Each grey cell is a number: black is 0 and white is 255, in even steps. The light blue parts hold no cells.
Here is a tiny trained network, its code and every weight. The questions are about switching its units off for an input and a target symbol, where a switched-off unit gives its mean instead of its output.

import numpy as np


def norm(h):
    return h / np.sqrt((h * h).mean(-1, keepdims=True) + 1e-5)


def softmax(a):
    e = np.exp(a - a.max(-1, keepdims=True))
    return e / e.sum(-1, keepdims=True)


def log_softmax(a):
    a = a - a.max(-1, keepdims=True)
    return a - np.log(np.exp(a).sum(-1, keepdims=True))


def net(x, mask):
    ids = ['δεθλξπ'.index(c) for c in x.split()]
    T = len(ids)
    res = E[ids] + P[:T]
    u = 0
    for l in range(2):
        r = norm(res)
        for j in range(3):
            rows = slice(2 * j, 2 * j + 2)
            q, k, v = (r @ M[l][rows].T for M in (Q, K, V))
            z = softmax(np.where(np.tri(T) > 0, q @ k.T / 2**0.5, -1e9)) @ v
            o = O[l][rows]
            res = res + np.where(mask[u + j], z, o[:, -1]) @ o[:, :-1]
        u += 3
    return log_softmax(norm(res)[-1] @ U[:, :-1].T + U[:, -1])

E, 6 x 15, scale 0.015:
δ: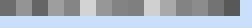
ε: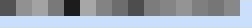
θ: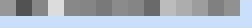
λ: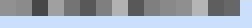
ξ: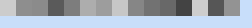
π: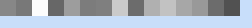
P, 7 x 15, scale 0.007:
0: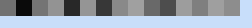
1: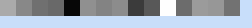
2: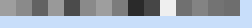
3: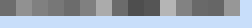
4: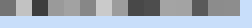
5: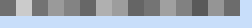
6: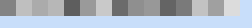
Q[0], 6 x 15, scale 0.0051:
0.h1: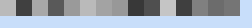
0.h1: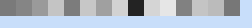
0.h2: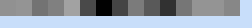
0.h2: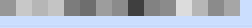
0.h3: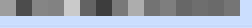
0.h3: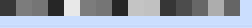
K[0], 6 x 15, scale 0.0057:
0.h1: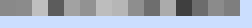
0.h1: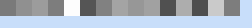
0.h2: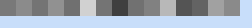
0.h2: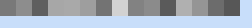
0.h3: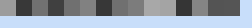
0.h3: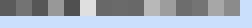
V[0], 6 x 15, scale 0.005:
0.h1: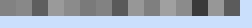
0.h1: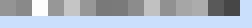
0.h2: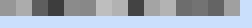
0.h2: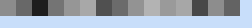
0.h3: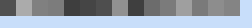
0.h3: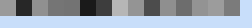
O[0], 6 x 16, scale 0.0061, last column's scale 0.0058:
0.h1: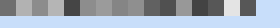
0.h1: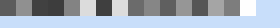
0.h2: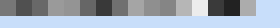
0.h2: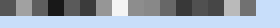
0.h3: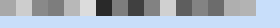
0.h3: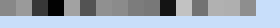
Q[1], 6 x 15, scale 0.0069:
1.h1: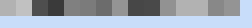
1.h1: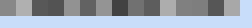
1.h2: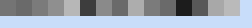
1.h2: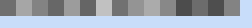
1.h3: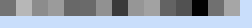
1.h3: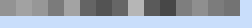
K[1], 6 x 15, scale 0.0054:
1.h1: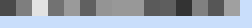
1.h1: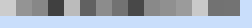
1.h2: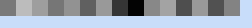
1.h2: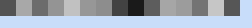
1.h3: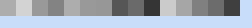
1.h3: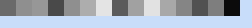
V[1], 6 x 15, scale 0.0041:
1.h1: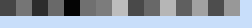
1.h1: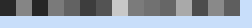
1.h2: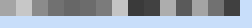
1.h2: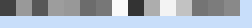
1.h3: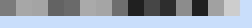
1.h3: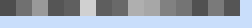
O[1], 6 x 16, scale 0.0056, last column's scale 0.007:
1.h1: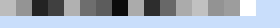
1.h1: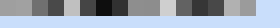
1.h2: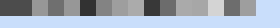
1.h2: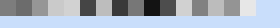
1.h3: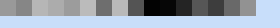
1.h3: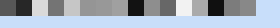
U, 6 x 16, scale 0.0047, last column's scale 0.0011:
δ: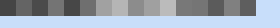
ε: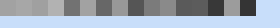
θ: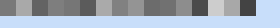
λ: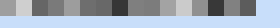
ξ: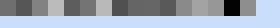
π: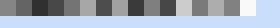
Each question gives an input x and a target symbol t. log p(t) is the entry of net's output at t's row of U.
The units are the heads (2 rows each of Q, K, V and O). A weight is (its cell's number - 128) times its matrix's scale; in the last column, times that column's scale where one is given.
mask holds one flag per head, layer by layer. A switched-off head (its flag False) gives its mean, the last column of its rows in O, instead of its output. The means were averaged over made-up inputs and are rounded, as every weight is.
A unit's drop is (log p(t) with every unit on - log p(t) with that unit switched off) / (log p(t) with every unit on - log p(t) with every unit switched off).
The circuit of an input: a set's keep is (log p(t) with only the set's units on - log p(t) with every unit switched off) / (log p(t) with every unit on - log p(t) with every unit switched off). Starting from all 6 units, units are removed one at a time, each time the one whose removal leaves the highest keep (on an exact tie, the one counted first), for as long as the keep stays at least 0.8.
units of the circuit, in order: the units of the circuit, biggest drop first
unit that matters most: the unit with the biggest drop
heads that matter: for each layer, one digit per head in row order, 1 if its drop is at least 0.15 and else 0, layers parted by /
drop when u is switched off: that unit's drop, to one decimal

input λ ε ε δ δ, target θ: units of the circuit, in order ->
[0.h1 1.h3 0.h2]
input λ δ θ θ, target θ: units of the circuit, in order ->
[1.h3 0.h1 0.h2]
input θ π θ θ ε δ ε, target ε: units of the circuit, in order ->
[0.h3 1.h3 0.h2 1.h2]
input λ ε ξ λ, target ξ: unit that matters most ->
0.h1
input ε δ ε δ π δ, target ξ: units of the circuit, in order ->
[0.h3 1.h2]
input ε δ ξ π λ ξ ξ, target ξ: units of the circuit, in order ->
[1.h1 0.h2 0.h3]
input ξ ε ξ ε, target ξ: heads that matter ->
110 / 100
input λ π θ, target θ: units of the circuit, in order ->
[1.h3 0.h2 0.h1]
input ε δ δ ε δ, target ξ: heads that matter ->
001 / 110
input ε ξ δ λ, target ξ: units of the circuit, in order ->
[1.h1 0.h1]
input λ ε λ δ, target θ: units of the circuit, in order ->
[1.h3 0.h1 0.h2]
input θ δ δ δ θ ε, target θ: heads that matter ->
110 / 001
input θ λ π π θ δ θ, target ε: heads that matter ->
011 / 111
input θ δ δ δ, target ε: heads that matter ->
011 / 001
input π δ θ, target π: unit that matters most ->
0.h1
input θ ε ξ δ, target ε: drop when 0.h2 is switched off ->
0.6
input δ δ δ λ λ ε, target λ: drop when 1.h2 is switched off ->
0.0
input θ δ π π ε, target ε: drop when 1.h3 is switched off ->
0.4
